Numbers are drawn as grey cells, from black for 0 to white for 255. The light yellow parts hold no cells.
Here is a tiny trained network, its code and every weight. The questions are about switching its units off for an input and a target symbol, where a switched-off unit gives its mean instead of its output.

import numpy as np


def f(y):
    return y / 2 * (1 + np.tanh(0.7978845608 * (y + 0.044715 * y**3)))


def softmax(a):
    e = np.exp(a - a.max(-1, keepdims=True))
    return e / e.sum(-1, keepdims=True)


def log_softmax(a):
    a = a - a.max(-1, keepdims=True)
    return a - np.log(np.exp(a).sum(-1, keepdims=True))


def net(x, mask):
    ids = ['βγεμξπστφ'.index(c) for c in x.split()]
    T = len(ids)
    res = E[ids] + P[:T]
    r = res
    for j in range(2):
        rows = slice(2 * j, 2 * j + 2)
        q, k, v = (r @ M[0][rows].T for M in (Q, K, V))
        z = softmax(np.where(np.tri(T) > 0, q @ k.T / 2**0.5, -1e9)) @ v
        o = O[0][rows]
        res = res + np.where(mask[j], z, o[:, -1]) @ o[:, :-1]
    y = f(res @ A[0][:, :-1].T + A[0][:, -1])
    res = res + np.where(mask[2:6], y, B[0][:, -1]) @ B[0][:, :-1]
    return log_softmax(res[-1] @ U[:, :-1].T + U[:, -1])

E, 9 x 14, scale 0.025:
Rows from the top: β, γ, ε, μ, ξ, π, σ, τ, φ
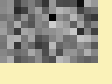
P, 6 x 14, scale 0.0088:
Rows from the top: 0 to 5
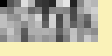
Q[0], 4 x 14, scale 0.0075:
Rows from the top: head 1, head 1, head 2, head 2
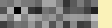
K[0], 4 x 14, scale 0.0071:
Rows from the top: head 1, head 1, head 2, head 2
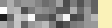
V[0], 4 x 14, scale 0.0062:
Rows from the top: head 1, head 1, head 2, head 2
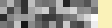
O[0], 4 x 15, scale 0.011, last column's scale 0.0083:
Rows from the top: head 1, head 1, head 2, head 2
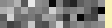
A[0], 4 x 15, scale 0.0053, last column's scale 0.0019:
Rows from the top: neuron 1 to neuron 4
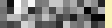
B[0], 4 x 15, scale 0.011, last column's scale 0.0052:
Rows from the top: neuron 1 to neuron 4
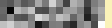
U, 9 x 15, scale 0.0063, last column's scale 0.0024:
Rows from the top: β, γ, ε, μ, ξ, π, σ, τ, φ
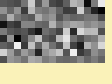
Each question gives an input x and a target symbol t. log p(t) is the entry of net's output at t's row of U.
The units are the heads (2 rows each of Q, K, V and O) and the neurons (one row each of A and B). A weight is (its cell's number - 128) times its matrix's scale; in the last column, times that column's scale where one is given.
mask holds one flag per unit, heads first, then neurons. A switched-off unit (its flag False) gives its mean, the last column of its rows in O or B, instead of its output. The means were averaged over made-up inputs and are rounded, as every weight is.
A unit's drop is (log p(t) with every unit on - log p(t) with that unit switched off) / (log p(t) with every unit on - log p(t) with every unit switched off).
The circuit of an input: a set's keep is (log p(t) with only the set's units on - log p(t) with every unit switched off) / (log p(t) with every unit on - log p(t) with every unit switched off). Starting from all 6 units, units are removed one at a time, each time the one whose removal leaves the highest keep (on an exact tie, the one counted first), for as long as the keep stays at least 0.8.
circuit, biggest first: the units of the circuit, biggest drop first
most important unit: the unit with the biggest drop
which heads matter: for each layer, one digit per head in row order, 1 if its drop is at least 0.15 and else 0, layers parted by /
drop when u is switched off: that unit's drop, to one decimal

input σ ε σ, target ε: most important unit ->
head 2
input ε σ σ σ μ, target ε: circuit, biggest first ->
(head 2; head 1)
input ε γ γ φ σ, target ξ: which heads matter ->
01
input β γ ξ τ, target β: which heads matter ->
11
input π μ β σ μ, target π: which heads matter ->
01
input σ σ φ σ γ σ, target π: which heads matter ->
10
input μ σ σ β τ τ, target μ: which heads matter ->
11
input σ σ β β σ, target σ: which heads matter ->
10
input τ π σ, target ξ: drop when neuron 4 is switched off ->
0.1
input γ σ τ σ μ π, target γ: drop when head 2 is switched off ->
0.2
